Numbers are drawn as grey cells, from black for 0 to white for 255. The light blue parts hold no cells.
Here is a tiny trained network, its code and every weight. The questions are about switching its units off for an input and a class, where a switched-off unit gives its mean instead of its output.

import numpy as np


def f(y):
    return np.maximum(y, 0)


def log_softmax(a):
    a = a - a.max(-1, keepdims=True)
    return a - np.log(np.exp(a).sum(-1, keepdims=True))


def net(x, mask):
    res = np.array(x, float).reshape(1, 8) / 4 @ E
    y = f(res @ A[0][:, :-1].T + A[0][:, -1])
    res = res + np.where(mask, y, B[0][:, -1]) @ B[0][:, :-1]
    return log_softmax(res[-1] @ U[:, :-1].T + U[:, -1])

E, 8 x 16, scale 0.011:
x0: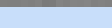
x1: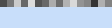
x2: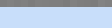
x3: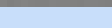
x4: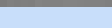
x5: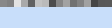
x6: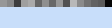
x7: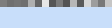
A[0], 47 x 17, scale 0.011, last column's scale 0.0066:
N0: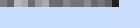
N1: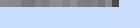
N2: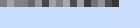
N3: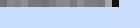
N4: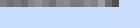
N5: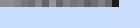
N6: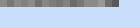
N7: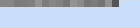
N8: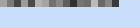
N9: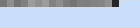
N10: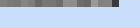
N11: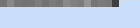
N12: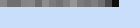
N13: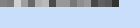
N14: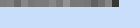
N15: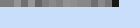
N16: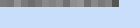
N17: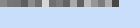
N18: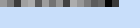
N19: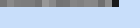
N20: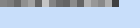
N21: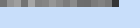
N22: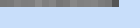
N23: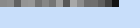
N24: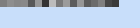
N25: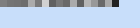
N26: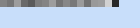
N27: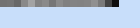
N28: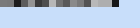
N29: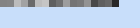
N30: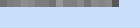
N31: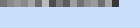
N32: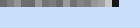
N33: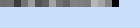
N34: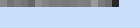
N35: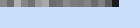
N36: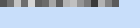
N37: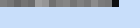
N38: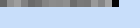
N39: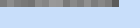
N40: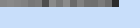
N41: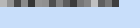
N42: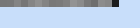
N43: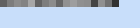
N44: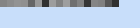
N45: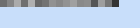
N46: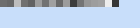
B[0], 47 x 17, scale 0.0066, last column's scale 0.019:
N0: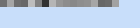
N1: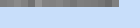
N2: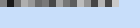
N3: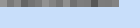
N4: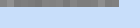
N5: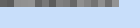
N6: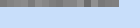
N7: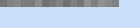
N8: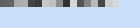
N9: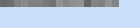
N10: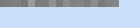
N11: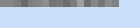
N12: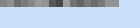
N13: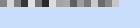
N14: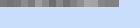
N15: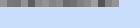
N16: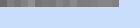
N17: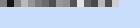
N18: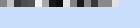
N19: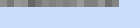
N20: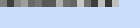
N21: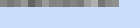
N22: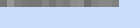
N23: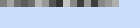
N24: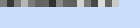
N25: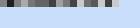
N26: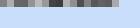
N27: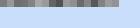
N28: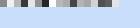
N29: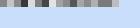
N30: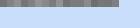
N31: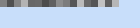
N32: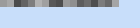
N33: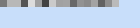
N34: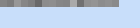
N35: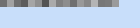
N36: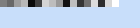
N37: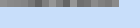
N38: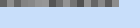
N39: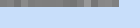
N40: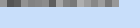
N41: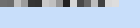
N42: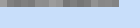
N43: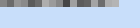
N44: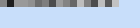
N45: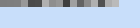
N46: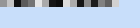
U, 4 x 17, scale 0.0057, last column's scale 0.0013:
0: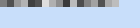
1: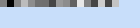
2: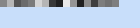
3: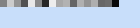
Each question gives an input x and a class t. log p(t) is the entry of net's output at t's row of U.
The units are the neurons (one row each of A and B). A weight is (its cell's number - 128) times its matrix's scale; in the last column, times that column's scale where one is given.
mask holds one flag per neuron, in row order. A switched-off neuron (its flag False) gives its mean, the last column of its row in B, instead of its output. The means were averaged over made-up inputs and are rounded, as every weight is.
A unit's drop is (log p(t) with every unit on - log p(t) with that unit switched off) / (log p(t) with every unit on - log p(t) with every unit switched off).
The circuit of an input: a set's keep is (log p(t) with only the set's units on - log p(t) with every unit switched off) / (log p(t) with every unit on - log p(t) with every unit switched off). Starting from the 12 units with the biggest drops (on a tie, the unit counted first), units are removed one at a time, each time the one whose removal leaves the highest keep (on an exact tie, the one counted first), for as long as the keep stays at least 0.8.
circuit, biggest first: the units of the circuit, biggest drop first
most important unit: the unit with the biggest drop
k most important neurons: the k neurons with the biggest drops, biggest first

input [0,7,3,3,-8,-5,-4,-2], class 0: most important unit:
N36
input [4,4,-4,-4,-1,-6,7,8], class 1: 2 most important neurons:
N25, N17
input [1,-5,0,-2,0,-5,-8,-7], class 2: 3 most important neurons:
N46, N26, N32
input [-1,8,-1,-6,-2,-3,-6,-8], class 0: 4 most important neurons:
N36, N45, N17, N25
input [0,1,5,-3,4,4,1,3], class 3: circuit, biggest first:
N13, N29
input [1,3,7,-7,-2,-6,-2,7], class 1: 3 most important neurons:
N17, N25, N20
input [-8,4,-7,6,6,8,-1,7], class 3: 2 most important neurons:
N13, N29
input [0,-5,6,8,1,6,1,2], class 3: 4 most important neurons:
N13, N36, N29, N0
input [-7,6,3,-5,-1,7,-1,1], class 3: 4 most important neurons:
N13, N29, N41, N8
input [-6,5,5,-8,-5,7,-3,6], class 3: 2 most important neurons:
N13, N29
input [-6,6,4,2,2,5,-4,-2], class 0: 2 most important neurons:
N36, N28
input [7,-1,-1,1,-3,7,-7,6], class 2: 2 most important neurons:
N46, N28
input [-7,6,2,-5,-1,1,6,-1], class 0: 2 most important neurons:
N36, N46
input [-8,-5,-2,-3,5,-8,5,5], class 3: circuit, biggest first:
N28
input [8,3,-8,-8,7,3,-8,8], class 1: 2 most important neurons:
N17, N25
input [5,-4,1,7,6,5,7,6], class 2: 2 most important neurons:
N18, N23
